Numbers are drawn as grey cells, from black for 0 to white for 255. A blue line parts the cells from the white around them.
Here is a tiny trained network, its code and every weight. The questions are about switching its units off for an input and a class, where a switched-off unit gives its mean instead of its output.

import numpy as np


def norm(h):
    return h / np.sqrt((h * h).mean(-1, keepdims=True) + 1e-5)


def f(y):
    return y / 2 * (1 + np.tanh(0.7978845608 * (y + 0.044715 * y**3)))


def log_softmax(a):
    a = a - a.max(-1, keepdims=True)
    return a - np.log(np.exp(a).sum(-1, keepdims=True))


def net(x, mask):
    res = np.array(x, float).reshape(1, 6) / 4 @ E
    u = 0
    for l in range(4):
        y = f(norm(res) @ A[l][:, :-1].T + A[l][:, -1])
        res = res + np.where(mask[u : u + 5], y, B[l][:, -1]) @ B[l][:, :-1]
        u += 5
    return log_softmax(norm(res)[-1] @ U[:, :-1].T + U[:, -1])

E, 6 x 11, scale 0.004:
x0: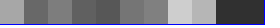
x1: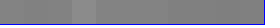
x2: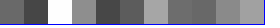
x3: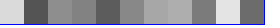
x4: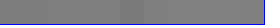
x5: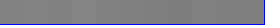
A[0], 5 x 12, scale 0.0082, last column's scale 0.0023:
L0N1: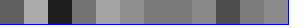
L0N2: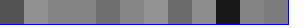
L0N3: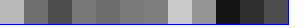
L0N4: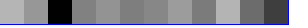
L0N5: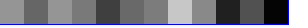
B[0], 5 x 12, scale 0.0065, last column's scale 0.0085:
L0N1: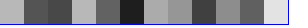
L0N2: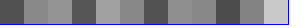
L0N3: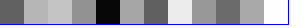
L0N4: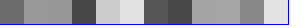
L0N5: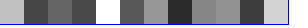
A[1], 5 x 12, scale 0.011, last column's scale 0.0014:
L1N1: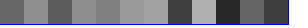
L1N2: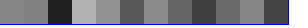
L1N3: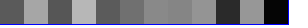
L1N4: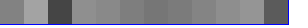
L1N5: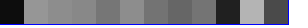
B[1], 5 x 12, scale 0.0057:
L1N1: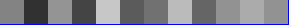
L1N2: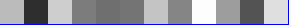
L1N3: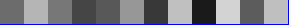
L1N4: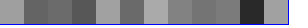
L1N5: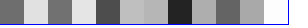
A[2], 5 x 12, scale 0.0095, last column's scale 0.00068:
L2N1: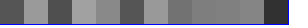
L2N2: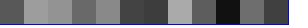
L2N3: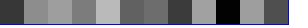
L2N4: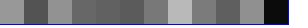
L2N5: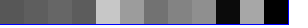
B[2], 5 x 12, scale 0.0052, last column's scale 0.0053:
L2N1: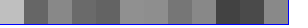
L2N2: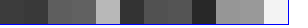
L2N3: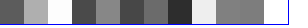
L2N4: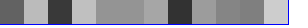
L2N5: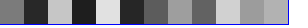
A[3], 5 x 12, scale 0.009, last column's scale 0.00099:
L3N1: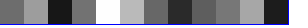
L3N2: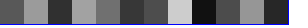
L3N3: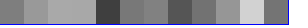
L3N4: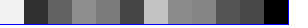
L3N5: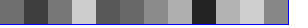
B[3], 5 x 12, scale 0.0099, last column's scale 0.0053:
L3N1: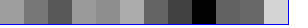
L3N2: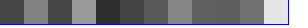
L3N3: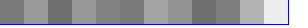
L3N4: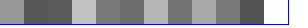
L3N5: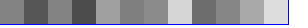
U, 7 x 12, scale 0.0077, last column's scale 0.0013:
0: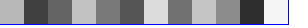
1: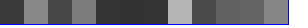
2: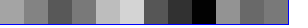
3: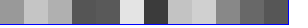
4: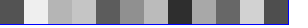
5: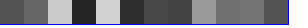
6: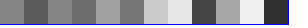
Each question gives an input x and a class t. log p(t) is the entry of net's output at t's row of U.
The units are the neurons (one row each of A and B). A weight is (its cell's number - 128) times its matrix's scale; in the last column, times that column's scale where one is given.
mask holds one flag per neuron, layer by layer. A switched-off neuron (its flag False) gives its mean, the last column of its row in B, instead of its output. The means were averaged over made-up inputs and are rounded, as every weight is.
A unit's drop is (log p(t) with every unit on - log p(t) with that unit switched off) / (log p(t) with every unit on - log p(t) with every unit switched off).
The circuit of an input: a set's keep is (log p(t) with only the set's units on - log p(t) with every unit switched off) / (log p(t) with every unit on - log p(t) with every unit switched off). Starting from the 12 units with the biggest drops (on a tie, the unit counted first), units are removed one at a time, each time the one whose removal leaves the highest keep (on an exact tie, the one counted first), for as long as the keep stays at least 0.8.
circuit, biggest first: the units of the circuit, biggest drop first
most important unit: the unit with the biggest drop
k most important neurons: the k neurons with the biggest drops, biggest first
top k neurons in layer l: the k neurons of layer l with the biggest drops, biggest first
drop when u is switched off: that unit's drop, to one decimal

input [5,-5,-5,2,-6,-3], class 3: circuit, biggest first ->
L0N3
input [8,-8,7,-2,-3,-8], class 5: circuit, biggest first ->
L0N5; L0N1
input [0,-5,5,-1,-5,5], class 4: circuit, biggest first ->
L0N1; L1N5
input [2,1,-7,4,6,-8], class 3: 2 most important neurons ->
L0N3; L0N4
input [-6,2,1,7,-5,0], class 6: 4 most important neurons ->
L0N5; L0N4; L0N1; L2N4
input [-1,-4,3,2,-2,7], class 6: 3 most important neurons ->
L0N2; L0N5; L0N1
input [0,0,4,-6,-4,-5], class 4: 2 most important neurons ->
L1N5; L0N5
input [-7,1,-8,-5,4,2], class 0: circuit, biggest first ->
L0N1; L1N2
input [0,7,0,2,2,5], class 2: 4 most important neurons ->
L0N1; L0N3; L0N2; L1N2
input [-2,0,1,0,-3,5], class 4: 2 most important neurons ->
L0N5; L0N1
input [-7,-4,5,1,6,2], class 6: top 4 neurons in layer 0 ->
L0N2; L0N4; L0N1; L0N3
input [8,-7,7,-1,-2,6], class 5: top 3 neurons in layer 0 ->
L0N5; L0N1; L0N2
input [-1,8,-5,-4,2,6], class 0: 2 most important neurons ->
L0N1; L1N2
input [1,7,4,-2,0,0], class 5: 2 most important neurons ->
L0N3; L0N1
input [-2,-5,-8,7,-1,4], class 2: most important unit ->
L0N4
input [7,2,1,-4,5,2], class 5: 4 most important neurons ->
L0N5; L0N2; L2N3; L2N5
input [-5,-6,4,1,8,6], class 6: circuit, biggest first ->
L2N3; L3N5
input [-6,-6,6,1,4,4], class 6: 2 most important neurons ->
L0N2; L0N4
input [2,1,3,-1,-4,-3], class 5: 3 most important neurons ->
L0N5; L0N1; L2N3
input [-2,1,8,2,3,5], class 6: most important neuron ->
L0N2
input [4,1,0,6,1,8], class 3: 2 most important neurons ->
L0N1; L0N3
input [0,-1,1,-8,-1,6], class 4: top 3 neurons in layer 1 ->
L1N5; L1N2; L1N3
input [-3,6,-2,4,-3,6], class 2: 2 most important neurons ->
L3N1; L0N3
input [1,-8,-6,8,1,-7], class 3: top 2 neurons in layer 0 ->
L0N5; L0N3
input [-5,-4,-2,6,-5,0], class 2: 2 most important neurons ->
L0N3; L3N1
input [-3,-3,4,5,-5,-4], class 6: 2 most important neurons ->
L0N1; L0N5
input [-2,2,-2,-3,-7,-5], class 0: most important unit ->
L1N2
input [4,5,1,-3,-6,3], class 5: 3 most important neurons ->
L0N5; L0N2; L2N3
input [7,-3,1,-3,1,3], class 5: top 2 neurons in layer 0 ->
L0N5; L0N2
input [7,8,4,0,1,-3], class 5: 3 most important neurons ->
L0N5; L0N1; L1N2
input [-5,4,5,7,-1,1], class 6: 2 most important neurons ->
L0N1; L3N5
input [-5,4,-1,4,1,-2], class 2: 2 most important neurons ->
L0N3; L0N1
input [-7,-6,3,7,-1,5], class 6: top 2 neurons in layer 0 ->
L0N1; L0N4
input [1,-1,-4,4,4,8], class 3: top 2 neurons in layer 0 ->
L0N3; L0N4
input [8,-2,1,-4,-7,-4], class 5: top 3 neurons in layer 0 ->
L0N5; L0N2; L0N1
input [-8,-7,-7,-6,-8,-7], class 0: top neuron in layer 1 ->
L1N2
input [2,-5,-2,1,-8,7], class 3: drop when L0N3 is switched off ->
1.0
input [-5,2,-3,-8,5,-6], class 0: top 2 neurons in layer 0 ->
L0N1; L0N3
